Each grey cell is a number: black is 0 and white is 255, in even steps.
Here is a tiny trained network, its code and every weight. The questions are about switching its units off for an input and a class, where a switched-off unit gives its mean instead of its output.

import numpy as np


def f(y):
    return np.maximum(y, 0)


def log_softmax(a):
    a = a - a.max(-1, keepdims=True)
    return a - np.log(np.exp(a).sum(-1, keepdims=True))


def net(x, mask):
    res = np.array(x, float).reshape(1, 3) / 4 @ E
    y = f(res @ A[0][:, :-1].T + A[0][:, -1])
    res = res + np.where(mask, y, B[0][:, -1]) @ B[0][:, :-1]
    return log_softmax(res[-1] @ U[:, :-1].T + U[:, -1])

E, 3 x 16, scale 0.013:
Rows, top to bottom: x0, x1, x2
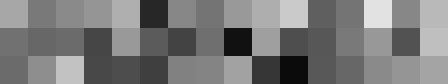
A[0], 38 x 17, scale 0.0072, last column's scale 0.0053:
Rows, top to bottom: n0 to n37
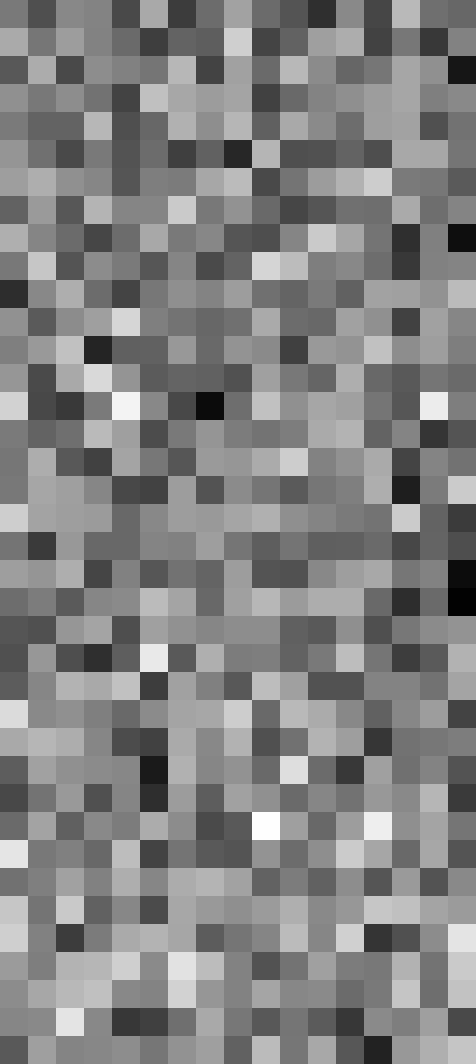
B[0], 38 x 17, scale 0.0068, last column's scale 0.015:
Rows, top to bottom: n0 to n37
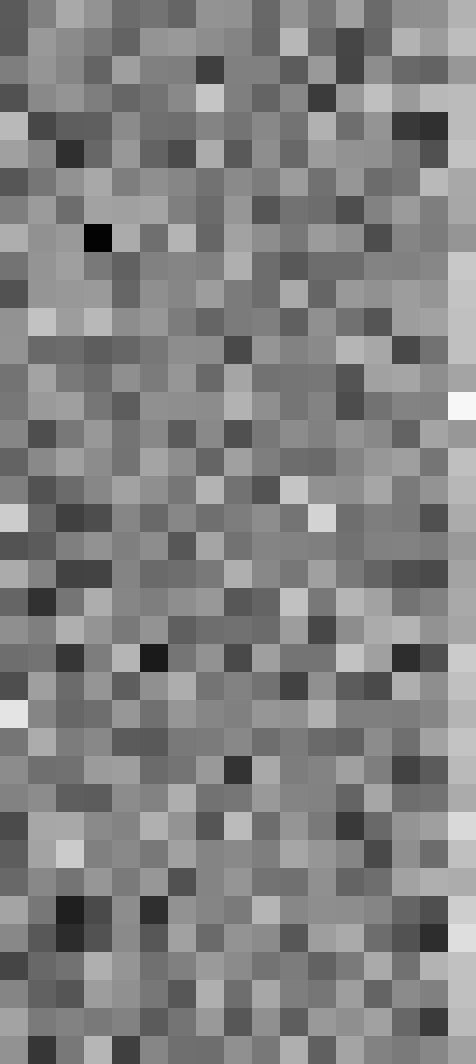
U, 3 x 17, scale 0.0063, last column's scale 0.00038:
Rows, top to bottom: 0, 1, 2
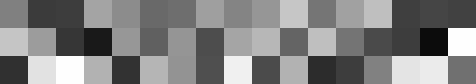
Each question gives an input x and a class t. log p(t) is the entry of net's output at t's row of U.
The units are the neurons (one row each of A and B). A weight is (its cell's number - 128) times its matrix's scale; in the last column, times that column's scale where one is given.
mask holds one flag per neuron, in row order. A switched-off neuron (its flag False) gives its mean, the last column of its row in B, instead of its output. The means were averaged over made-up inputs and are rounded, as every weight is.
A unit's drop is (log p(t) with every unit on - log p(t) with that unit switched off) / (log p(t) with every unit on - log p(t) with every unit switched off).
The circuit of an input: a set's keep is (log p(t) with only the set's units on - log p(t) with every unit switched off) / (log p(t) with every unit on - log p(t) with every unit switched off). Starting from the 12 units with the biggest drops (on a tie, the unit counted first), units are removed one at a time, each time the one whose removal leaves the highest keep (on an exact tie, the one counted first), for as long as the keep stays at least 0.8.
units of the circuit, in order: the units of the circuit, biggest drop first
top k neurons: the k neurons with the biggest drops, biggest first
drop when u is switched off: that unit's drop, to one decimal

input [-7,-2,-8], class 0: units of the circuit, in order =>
n21
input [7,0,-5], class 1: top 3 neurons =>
n32, n33, n27
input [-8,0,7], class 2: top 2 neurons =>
n1, n33
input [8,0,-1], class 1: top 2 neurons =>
n32, n27
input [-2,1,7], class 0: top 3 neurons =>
n12, n36, n29
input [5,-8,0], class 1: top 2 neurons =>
n18, n25
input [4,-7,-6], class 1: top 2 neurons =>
n18, n33
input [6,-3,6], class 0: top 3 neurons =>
n17, n10, n33
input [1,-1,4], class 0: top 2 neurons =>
n29, n14
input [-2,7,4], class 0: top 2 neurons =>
n17, n33
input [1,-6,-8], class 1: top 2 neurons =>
n33, n18
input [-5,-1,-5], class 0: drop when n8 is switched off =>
-0.1
